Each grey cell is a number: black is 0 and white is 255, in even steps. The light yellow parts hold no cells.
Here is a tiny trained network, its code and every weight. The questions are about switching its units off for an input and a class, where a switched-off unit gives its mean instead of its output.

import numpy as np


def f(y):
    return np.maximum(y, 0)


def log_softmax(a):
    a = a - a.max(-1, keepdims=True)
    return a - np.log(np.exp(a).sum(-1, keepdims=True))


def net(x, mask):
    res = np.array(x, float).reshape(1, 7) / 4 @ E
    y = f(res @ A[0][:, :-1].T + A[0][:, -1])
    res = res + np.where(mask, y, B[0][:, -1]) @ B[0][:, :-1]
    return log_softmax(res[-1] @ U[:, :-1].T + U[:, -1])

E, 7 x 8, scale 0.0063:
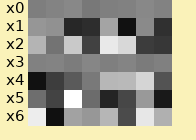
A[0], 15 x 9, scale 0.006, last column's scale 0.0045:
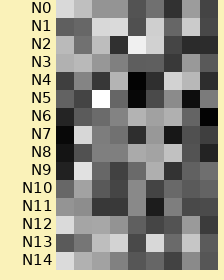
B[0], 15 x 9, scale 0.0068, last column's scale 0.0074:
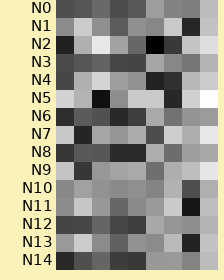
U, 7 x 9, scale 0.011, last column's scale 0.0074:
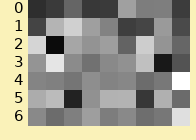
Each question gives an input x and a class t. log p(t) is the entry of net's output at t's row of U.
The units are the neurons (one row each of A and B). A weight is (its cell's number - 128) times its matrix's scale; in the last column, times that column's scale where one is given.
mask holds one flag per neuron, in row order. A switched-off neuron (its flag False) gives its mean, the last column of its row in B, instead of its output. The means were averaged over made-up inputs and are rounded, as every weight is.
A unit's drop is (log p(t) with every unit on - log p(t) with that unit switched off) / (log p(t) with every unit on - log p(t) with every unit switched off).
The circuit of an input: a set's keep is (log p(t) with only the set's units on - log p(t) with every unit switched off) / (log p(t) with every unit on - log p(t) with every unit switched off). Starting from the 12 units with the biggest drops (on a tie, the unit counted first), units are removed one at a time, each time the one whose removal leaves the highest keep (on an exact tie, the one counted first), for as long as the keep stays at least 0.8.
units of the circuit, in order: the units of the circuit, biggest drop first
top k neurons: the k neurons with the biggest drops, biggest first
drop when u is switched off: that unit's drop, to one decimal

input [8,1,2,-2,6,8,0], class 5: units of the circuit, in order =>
N5
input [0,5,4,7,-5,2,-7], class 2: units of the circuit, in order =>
N7, N9
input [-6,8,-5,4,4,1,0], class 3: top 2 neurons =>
N11, N2
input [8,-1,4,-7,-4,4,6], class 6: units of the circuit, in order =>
N7, N9
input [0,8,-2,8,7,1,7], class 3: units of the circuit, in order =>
N11, N7
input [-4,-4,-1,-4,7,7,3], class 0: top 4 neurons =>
N8, N6, N9, N7
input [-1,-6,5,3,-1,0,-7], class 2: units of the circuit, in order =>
N7, N9
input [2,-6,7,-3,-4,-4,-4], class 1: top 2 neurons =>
N2, N5
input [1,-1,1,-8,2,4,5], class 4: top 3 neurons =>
N7, N9, N5
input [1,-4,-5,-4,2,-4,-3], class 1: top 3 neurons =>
N4, N5, N11
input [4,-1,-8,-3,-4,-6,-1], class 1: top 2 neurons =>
N4, N5
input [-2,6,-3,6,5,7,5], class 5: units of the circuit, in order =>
N5, N7
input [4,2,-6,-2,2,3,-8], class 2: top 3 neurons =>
N7, N9, N2
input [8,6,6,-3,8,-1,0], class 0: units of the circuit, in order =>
N8
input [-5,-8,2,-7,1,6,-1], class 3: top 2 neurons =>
N1, N13
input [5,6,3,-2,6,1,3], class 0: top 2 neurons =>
N8, N6
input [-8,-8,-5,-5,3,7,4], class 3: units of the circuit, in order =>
N1, N13
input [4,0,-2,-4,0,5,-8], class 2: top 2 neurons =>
N7, N9
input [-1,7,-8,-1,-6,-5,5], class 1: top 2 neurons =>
N4, N5
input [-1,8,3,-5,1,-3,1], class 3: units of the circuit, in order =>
N11
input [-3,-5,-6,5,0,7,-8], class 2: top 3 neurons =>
N7, N9, N2
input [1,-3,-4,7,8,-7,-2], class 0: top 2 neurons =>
N5, N6
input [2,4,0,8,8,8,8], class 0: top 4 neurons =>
N8, N6, N7, N9
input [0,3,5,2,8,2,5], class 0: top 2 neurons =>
N8, N6
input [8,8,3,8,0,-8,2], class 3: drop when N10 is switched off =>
0.1
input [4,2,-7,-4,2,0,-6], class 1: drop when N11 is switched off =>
0.0
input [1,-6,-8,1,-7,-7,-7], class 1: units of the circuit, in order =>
N4
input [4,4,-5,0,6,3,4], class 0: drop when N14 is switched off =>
-0.3
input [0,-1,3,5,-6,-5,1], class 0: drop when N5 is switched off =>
0.2
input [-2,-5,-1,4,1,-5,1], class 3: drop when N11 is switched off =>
-0.1
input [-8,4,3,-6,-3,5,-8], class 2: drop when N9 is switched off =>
0.3
